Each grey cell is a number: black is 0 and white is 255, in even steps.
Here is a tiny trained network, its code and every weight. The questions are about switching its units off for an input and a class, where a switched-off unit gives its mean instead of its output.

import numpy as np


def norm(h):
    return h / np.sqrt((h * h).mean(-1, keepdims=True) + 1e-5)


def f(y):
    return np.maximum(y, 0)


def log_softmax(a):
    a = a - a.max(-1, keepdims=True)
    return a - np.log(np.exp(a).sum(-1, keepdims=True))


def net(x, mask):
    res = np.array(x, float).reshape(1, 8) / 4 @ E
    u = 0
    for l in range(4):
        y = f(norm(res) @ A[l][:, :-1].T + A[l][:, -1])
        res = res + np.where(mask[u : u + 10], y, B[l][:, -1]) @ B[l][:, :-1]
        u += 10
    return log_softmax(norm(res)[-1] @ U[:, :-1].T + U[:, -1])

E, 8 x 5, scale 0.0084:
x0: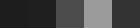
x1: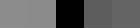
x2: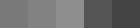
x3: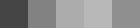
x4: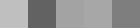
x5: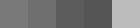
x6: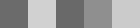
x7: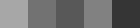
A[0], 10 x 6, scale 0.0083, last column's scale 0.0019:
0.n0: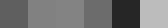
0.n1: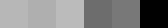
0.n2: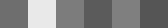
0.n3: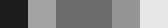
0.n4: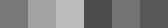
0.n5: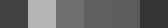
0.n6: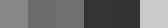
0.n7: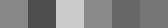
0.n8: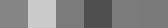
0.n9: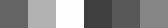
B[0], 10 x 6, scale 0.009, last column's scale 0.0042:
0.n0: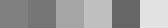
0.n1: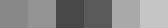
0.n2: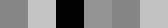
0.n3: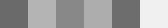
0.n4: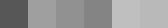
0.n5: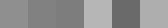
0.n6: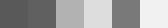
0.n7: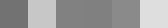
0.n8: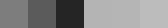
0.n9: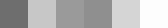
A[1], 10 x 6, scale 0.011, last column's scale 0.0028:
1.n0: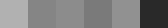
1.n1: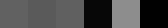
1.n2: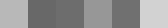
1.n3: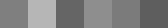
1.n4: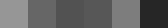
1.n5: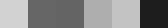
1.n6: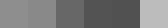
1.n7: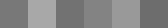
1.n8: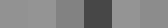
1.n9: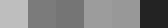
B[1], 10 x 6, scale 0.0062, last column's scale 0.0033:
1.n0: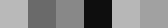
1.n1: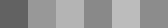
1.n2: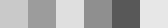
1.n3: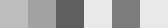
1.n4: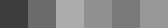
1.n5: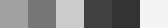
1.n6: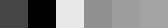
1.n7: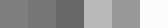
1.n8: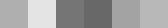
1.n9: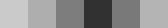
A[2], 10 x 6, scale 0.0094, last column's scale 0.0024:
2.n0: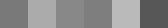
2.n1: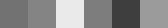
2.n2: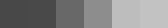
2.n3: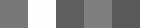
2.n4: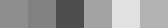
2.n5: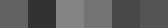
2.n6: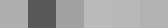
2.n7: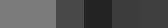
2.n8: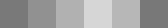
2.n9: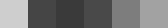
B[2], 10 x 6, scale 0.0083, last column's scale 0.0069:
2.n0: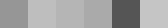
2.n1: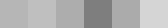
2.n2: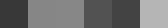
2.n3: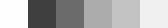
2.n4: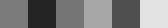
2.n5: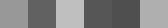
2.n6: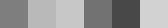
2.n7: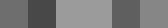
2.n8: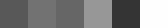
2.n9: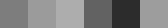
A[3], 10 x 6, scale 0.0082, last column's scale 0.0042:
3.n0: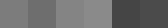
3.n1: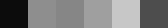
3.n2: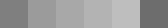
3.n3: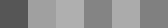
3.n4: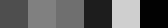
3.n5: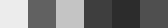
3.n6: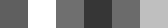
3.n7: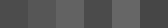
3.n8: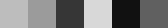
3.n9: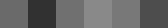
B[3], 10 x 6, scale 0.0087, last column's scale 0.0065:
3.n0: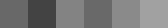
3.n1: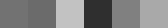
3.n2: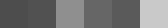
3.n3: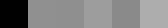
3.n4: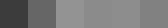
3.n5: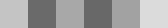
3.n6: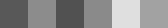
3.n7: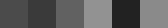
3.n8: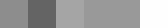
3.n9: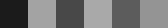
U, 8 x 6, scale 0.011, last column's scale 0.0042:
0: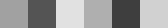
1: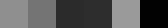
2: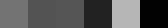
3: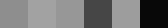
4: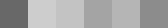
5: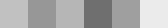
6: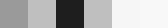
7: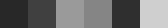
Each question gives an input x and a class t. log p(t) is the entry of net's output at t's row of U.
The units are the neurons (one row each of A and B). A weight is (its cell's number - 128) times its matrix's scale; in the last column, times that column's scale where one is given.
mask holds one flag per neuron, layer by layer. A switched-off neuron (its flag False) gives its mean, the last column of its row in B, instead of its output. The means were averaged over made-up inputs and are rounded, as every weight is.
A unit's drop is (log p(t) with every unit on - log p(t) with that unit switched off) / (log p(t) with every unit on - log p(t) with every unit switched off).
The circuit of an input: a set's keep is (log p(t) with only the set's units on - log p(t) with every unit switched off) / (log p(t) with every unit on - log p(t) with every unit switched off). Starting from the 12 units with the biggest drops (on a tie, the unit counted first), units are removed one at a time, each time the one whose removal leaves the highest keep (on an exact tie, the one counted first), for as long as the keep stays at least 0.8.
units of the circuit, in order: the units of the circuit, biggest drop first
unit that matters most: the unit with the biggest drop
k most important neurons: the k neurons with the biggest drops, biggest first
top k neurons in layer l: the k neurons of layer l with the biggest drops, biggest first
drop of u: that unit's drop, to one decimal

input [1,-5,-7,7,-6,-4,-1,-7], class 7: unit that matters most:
2.n8
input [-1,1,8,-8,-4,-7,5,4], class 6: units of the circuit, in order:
0.n2; 0.n8
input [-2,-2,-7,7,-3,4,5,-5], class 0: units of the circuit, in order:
2.n4; 0.n9; 3.n2
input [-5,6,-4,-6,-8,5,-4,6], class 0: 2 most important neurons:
2.n9; 1.n6
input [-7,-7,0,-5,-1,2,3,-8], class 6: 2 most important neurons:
0.n2; 0.n6
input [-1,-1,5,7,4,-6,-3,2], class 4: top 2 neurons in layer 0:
0.n9; 0.n7
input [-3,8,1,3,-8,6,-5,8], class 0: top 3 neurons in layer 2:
2.n5; 2.n8; 2.n9
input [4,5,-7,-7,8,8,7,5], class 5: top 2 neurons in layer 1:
1.n2; 1.n5
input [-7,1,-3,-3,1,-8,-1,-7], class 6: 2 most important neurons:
0.n1; 0.n2
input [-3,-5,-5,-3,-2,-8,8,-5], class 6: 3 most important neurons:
0.n2; 0.n6; 2.n3
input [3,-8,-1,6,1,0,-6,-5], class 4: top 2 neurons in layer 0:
0.n7; 0.n9
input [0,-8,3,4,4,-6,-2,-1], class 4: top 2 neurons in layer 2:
2.n4; 2.n1
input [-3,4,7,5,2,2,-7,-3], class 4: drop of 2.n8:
-0.1
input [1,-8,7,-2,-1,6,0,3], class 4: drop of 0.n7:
0.1
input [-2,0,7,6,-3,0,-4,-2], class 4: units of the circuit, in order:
0.n9
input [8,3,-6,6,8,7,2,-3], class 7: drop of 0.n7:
0.0
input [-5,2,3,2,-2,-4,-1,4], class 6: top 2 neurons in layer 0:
0.n2; 0.n1
